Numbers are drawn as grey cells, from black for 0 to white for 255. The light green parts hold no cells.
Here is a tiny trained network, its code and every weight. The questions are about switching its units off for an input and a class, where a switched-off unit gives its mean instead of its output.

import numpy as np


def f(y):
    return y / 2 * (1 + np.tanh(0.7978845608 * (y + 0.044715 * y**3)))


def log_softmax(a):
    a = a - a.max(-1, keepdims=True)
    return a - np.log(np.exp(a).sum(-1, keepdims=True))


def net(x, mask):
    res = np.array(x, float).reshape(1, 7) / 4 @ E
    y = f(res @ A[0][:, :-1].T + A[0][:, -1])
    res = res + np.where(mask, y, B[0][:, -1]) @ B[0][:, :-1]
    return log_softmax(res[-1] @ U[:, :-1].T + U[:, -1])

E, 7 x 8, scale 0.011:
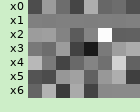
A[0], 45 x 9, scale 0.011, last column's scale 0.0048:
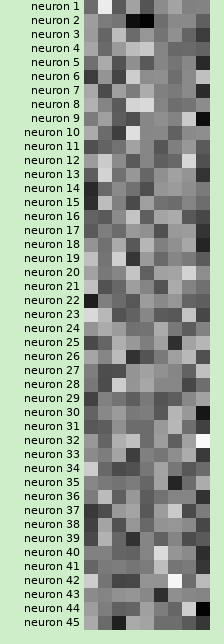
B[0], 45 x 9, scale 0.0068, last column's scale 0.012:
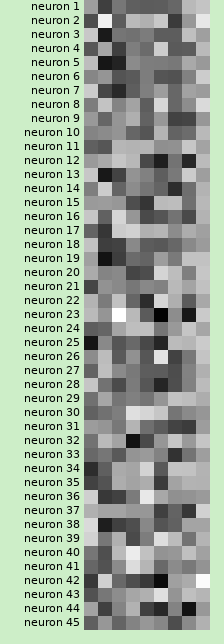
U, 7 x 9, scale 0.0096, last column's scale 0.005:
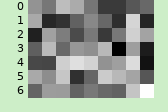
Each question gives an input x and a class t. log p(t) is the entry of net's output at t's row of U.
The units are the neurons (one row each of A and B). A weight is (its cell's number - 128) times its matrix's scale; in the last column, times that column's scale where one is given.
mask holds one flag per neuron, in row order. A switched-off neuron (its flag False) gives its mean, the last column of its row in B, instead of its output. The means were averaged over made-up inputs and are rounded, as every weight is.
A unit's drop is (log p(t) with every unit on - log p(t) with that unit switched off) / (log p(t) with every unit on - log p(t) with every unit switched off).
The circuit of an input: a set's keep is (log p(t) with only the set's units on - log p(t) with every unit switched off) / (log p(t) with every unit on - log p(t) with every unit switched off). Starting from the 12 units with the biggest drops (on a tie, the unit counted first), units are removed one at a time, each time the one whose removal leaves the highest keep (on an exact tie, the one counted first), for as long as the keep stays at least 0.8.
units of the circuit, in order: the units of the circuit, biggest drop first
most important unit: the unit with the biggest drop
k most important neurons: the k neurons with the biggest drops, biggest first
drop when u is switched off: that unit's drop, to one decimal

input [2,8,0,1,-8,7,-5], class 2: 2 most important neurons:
[neuron 25; neuron 23]
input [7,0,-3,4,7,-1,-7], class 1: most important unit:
neuron 19
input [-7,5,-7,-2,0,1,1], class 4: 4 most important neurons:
[neuron 11; neuron 17; neuron 43; neuron 15]
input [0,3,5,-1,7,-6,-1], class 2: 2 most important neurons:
[neuron 42; neuron 34]
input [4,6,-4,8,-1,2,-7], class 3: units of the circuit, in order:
[neuron 2; neuron 26]
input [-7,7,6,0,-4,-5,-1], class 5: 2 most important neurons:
[neuron 32; neuron 20]
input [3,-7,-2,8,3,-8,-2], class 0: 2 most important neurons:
[neuron 23; neuron 12]
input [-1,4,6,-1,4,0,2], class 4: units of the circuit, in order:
[neuron 40; neuron 34]
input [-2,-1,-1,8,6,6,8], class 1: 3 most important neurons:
[neuron 38; neuron 1; neuron 13]
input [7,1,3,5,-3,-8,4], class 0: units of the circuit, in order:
[neuron 12; neuron 23]
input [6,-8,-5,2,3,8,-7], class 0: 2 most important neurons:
[neuron 37; neuron 31]
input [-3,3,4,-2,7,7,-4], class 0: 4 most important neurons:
[neuron 16; neuron 37; neuron 25; neuron 31]
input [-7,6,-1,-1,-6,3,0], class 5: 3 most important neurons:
[neuron 20; neuron 42; neuron 32]
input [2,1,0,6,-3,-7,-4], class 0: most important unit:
neuron 12
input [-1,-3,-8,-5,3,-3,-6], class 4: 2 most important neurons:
[neuron 43; neuron 17]
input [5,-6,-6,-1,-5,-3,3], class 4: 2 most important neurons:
[neuron 42; neuron 17]
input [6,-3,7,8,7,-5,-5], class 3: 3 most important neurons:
[neuron 2; neuron 26; neuron 33]
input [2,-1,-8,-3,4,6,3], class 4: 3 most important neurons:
[neuron 17; neuron 43; neuron 11]
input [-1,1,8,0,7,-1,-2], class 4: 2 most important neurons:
[neuron 40; neuron 34]
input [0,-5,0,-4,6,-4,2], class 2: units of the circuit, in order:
[neuron 42]
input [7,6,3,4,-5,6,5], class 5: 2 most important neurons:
[neuron 22; neuron 39]
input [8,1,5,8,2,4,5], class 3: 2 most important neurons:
[neuron 2; neuron 14]
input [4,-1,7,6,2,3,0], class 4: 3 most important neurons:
[neuron 40; neuron 34; neuron 24]
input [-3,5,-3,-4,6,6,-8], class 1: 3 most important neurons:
[neuron 7; neuron 3; neuron 28]
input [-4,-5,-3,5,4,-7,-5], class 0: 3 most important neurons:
[neuron 23; neuron 12; neuron 44]
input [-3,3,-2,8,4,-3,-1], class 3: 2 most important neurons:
[neuron 2; neuron 26]
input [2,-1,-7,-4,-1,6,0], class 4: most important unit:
neuron 11
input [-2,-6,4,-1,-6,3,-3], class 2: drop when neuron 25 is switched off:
0.3
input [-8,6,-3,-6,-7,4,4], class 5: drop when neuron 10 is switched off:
0.2
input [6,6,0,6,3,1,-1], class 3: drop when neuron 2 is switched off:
0.7
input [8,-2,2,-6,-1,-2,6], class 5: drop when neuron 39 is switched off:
0.3
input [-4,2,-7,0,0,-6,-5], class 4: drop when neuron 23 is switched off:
-0.1
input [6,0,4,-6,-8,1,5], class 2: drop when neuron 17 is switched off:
0.0
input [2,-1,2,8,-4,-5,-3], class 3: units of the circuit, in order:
[neuron 2]
